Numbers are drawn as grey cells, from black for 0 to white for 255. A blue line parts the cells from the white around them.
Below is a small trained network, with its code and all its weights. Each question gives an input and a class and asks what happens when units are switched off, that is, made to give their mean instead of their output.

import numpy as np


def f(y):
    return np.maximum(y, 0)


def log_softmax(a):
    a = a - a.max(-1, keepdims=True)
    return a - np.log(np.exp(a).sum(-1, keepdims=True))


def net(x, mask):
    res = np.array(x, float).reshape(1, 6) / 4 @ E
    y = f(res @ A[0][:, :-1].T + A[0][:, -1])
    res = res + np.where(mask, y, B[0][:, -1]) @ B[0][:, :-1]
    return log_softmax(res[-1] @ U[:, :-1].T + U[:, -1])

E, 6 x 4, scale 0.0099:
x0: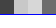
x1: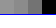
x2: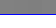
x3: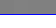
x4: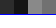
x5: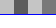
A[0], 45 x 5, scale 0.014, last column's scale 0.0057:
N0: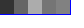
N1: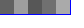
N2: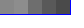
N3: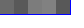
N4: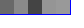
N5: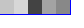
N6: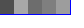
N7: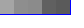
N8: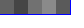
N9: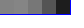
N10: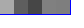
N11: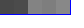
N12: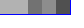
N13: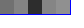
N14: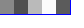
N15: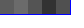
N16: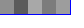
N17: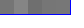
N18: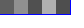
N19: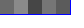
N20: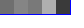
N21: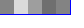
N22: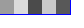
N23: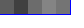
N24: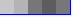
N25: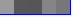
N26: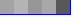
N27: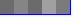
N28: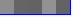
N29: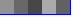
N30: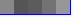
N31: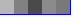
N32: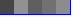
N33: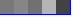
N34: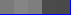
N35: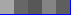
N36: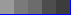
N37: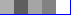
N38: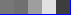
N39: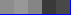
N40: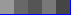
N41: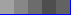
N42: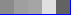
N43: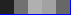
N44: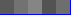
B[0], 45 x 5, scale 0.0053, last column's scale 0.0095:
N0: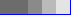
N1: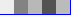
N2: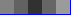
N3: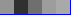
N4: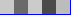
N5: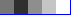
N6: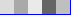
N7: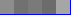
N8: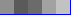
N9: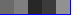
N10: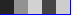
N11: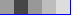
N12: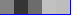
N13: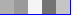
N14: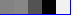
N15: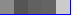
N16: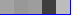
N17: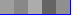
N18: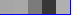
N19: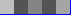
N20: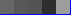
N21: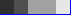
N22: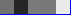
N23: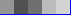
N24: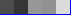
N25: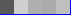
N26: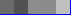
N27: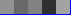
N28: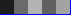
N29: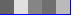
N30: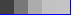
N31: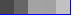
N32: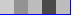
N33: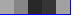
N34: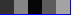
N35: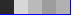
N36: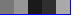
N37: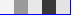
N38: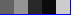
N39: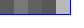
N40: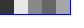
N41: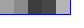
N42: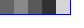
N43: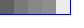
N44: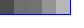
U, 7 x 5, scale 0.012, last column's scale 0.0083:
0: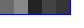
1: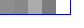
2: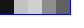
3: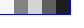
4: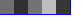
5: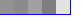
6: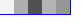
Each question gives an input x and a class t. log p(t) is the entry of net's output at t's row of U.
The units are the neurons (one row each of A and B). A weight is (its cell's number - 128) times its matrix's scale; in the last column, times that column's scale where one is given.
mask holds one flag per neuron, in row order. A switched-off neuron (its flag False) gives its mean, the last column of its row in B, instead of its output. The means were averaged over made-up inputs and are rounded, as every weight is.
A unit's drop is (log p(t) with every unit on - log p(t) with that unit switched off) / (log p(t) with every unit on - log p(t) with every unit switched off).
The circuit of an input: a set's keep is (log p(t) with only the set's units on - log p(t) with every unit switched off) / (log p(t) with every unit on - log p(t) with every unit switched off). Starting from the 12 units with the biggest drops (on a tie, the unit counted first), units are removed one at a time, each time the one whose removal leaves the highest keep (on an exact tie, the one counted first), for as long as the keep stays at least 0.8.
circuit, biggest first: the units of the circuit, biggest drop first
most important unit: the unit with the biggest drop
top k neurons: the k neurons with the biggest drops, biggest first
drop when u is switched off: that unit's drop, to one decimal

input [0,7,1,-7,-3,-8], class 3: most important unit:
N1
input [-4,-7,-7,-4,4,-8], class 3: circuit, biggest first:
N13, N4, N18
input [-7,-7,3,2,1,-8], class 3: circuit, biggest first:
N13, N4
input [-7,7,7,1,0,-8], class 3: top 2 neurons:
N13, N1
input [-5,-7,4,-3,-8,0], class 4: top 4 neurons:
N5, N22, N12, N31
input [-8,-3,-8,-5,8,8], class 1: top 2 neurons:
N37, N14
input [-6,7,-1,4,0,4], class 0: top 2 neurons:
N36, N41
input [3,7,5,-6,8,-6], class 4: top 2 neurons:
N11, N0
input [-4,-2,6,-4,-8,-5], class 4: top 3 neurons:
N5, N22, N12
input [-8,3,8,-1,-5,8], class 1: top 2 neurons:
N37, N41
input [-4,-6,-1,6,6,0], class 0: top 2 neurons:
N14, N38
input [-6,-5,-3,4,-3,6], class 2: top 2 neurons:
N35, N10
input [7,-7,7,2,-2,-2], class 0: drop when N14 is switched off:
0.1
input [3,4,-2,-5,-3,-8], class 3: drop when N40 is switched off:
0.0
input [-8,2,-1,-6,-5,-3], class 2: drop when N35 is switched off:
0.1
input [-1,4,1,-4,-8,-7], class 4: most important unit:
N5
